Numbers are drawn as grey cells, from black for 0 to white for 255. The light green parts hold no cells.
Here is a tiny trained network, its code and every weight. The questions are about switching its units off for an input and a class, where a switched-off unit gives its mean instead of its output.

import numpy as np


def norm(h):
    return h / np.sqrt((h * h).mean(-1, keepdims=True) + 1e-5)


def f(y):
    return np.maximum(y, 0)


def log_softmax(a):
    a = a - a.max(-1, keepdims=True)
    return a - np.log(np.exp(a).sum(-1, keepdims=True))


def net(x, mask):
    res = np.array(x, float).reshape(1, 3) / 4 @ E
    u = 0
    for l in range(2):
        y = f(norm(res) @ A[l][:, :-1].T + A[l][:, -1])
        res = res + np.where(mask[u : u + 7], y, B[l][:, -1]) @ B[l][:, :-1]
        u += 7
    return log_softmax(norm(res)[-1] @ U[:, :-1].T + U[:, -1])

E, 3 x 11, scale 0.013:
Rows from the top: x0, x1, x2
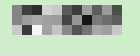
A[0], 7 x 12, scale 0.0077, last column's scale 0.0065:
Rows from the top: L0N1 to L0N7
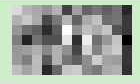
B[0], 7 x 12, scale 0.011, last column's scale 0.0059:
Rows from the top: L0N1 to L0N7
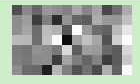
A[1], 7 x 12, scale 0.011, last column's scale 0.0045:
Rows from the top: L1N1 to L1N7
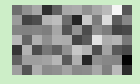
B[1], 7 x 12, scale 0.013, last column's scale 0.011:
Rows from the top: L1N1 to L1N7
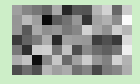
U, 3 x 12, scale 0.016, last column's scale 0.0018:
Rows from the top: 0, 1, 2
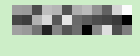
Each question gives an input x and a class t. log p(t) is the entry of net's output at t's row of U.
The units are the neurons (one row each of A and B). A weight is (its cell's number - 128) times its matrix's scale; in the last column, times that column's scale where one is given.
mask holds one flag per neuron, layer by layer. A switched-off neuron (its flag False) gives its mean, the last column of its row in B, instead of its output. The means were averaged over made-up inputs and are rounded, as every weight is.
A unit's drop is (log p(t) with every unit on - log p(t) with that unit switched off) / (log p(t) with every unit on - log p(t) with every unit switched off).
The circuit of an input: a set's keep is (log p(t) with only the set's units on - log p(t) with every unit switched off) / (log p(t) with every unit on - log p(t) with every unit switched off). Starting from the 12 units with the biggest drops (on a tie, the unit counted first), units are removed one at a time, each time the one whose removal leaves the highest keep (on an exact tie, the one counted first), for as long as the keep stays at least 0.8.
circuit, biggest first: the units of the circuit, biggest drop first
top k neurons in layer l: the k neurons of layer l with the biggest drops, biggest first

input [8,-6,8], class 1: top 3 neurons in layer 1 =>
L1N4; L1N1; L1N7
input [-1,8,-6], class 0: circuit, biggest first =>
L1N6
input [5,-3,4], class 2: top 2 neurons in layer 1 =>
L1N2; L1N5
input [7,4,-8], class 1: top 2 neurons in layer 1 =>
L1N5; L1N1
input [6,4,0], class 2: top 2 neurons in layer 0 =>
L0N3; L0N4
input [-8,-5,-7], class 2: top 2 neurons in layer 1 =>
L1N1; L1N4
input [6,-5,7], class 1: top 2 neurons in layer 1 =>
L1N4; L1N1
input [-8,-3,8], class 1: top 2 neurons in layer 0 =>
L0N5; L0N6
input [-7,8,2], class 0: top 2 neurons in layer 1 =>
L1N6; L1N2
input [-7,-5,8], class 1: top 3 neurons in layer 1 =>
L1N4; L1N2; L1N7
